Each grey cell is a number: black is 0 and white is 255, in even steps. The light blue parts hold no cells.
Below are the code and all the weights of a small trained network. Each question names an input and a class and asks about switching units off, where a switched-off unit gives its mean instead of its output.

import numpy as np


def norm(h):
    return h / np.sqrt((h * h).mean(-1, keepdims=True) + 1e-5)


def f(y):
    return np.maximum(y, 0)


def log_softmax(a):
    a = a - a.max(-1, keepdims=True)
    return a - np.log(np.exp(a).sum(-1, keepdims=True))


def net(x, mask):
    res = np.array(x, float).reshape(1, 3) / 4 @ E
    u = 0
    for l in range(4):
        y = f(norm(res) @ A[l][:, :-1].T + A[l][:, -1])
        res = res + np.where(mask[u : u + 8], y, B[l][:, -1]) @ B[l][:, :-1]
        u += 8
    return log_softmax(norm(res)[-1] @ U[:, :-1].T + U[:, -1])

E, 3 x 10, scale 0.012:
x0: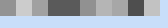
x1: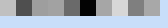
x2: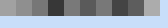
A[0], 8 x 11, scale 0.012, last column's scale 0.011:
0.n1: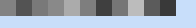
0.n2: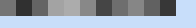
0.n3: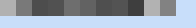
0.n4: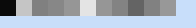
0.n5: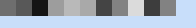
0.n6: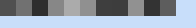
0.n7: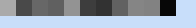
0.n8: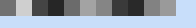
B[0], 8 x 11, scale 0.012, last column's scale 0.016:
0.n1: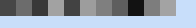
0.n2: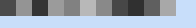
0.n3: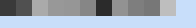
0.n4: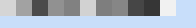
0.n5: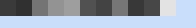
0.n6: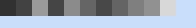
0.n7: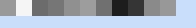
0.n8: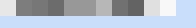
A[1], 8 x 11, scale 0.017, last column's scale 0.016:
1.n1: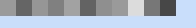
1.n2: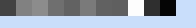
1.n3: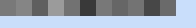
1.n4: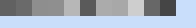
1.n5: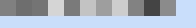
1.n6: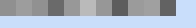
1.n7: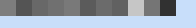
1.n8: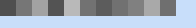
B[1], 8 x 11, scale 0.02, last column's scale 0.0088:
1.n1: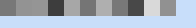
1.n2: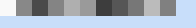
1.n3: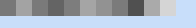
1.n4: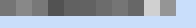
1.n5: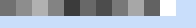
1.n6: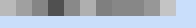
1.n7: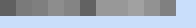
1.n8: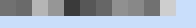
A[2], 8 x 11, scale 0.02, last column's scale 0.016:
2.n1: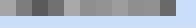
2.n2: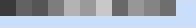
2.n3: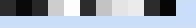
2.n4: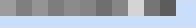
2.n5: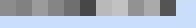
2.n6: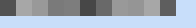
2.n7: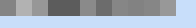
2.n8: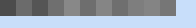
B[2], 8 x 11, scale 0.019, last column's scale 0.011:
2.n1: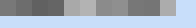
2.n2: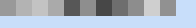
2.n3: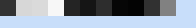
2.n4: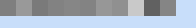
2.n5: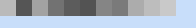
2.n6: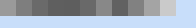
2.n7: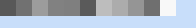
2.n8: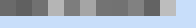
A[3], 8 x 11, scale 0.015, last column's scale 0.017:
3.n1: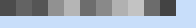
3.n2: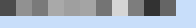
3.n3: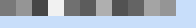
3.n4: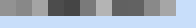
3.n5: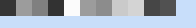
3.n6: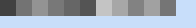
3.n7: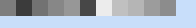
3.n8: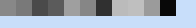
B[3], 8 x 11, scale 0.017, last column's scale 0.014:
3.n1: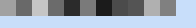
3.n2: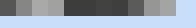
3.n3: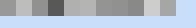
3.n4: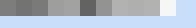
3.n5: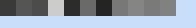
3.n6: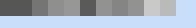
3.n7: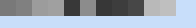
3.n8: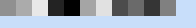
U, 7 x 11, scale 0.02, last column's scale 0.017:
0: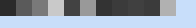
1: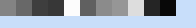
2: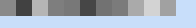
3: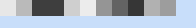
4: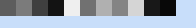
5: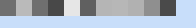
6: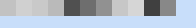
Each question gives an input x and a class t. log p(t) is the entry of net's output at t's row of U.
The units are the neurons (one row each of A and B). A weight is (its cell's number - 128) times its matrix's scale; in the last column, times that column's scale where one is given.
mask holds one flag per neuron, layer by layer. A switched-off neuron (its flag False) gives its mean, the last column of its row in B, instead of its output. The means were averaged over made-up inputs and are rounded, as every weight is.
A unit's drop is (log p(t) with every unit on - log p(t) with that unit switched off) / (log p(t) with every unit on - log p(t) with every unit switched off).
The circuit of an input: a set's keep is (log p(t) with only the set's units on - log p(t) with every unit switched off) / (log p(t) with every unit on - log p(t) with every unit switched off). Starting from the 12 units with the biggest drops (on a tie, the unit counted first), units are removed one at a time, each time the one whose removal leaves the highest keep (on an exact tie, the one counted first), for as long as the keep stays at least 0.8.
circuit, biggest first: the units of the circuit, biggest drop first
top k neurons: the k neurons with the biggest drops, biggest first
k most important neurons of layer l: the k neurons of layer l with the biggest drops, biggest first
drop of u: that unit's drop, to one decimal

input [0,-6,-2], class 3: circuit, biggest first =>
0.n4
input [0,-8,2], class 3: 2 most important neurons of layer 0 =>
0.n8, 0.n4
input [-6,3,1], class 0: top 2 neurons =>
0.n8, 0.n5
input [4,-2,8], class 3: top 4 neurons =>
0.n8, 0.n6, 1.n5, 0.n5
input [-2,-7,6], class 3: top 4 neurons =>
0.n8, 0.n4, 1.n5, 2.n5
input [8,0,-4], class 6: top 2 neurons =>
0.n6, 0.n4
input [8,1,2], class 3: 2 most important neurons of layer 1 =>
1.n5, 1.n8
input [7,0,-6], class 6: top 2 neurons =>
1.n5, 0.n5
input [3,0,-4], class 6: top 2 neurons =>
1.n5, 0.n5
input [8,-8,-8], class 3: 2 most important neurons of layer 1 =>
1.n8, 1.n6
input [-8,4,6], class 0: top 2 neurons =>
0.n8, 0.n4
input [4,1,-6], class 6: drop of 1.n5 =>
0.7
